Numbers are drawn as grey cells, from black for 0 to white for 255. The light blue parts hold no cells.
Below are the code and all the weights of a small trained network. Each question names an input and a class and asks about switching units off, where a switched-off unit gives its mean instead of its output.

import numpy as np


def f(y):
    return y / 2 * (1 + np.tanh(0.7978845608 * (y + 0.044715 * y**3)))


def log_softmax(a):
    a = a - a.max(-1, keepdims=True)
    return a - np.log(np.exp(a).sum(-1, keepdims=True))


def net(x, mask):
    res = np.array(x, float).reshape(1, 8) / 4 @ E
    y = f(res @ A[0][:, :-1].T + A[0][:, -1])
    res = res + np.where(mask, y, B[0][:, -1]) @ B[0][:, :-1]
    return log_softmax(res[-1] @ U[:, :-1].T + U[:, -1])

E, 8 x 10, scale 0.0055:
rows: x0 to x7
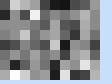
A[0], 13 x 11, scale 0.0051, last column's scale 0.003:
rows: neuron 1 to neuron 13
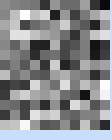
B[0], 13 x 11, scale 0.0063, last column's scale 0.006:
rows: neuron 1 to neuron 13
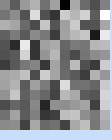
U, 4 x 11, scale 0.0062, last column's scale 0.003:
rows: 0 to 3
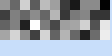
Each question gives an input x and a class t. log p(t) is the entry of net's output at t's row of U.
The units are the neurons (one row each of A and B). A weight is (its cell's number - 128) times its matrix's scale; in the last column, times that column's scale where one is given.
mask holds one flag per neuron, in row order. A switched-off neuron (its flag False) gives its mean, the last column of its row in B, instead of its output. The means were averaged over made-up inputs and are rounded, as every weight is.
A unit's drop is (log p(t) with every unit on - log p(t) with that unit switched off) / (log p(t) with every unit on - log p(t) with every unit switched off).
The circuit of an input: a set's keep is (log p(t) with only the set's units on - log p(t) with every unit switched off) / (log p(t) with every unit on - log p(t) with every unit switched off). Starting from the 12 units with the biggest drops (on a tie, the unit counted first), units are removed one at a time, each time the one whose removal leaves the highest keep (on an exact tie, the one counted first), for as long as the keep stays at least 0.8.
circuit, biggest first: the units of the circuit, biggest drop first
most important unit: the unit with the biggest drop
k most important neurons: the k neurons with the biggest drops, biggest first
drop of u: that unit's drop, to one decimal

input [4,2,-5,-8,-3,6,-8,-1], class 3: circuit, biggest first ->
[neuron 2; neuron 13]
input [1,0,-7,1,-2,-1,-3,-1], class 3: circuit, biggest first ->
[neuron 11; neuron 2; neuron 13]
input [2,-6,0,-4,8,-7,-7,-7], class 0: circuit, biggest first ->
[neuron 5; neuron 6]
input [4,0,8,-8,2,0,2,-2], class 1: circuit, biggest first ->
[neuron 2; neuron 4; neuron 7]
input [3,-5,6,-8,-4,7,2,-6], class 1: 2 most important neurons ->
[neuron 2; neuron 4]
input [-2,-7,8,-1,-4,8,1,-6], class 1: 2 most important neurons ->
[neuron 11; neuron 7]
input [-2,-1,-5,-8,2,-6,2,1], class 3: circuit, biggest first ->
[neuron 2; neuron 4]
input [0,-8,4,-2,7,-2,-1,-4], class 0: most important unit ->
neuron 5
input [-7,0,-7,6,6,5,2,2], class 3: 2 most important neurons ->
[neuron 2; neuron 4]
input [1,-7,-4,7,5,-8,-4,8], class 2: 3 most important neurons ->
[neuron 2; neuron 4; neuron 13]
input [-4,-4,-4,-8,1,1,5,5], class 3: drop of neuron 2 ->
0.2
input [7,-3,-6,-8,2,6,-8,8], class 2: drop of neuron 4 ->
0.2
